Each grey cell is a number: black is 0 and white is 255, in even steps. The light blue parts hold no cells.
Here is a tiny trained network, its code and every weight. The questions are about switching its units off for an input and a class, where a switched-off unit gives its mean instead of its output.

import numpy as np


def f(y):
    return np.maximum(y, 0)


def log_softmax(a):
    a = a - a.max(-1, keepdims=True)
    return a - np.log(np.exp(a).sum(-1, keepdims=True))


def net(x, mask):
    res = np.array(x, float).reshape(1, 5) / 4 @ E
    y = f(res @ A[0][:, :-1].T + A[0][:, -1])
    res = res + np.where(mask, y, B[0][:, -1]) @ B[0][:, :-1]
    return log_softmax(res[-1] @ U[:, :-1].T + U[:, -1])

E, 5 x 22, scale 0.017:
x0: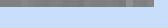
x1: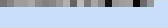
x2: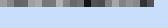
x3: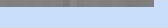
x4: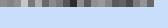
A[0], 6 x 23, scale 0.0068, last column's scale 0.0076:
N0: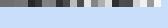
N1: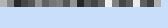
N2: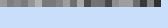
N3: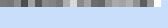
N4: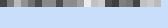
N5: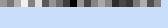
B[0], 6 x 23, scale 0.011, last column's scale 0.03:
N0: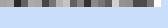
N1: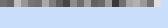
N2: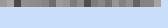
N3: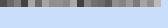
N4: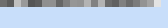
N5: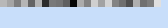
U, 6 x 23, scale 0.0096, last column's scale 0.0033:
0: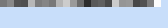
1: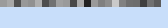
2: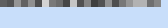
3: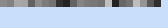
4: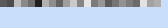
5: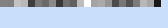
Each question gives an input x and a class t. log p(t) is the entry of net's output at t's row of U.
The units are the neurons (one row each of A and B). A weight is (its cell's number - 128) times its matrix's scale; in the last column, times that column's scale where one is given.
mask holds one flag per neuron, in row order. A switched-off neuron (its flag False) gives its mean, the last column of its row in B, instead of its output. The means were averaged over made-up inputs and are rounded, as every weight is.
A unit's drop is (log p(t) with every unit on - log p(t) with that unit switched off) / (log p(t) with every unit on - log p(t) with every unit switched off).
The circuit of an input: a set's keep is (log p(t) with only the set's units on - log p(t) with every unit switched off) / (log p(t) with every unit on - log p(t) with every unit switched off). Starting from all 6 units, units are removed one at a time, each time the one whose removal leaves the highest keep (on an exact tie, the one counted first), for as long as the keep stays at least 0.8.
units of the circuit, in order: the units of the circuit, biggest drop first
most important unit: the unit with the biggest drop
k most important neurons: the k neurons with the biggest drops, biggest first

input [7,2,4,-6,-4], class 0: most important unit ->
N1
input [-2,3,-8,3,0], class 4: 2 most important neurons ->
(N4; N5)
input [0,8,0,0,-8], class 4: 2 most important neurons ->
(N0; N4)
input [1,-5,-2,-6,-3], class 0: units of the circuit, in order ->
(N0; N5)
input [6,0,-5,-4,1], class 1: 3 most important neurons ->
(N0; N1; N3)
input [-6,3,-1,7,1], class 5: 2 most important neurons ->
(N0; N3)
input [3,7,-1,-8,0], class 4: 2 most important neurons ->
(N0; N5)
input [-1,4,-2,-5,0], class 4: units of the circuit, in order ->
(N5; N0)
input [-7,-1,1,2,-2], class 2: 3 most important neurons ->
(N0; N5; N4)
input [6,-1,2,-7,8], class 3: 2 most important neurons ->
(N0; N4)
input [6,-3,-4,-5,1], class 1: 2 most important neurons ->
(N0; N3)
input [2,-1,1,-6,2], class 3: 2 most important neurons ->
(N0; N4)
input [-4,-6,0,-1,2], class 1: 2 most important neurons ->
(N0; N4)
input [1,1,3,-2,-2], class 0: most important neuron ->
(N1)
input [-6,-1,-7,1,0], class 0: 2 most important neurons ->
(N0; N5)
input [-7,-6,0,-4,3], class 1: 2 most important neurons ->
(N0; N4)
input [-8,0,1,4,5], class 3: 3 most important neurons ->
(N0; N4; N2)
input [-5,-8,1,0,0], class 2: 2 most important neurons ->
(N1; N5)
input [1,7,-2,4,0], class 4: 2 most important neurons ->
(N5; N0)
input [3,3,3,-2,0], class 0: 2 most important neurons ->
(N5; N1)
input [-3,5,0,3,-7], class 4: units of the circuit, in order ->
(N0)
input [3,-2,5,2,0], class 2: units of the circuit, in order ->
(N5; N0)
